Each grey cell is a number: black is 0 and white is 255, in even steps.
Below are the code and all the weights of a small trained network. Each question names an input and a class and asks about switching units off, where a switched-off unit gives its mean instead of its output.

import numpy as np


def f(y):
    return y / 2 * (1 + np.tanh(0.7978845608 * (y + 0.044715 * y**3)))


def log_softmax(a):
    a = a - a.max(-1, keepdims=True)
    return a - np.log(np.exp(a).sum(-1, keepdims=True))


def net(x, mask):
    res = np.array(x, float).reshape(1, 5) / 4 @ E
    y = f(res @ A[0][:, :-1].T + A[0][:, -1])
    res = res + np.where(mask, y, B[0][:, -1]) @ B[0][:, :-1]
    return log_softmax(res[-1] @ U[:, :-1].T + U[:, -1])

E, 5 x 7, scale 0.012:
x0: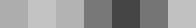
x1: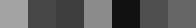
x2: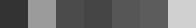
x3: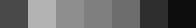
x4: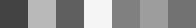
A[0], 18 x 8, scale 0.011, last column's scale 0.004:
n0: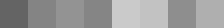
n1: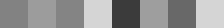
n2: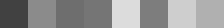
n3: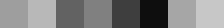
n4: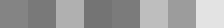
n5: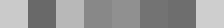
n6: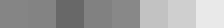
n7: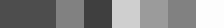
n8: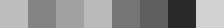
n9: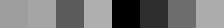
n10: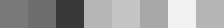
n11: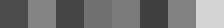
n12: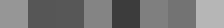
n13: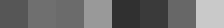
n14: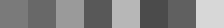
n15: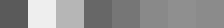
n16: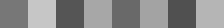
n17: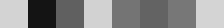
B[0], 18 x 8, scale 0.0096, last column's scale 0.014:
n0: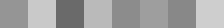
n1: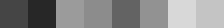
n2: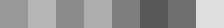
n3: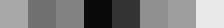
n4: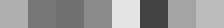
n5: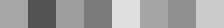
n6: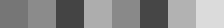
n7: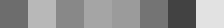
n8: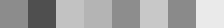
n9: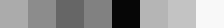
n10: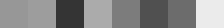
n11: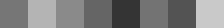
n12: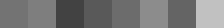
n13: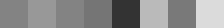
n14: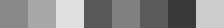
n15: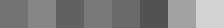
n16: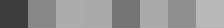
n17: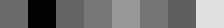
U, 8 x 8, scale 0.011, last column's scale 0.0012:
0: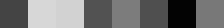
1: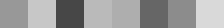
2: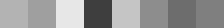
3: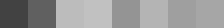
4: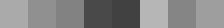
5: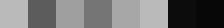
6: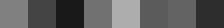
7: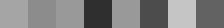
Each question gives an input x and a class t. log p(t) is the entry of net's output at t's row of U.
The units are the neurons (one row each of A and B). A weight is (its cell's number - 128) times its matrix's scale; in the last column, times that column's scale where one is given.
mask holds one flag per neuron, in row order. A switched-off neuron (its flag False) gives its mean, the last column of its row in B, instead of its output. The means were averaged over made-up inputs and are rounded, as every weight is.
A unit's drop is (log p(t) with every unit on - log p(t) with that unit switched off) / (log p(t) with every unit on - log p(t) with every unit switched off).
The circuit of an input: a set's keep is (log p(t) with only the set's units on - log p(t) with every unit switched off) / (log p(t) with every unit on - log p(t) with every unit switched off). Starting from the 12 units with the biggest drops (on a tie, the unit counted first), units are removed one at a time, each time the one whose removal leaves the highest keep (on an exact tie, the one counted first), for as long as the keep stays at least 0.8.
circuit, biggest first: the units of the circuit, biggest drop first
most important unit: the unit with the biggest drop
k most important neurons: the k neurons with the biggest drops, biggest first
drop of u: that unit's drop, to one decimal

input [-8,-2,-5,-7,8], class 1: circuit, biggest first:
n10
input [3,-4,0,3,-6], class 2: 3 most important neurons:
n11; n5; n10
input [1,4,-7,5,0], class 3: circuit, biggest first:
n1; n8
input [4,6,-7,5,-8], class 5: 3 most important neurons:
n5; n17; n8
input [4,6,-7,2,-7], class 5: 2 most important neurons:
n17; n5
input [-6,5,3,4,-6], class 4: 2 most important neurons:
n9; n13
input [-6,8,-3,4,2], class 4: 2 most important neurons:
n9; n13
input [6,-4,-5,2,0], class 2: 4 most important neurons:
n9; n6; n17; n5
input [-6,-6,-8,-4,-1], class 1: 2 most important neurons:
n0; n10
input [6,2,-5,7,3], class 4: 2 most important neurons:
n9; n3
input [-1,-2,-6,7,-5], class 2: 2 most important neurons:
n14; n17
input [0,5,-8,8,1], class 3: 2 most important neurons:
n8; n1
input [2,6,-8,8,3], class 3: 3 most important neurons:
n8; n1; n16
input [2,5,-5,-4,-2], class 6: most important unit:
n17
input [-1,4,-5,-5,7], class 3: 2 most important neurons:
n1; n16
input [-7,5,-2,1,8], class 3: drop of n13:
0.0
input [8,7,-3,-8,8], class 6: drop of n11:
0.1
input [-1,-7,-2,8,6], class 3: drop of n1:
0.3
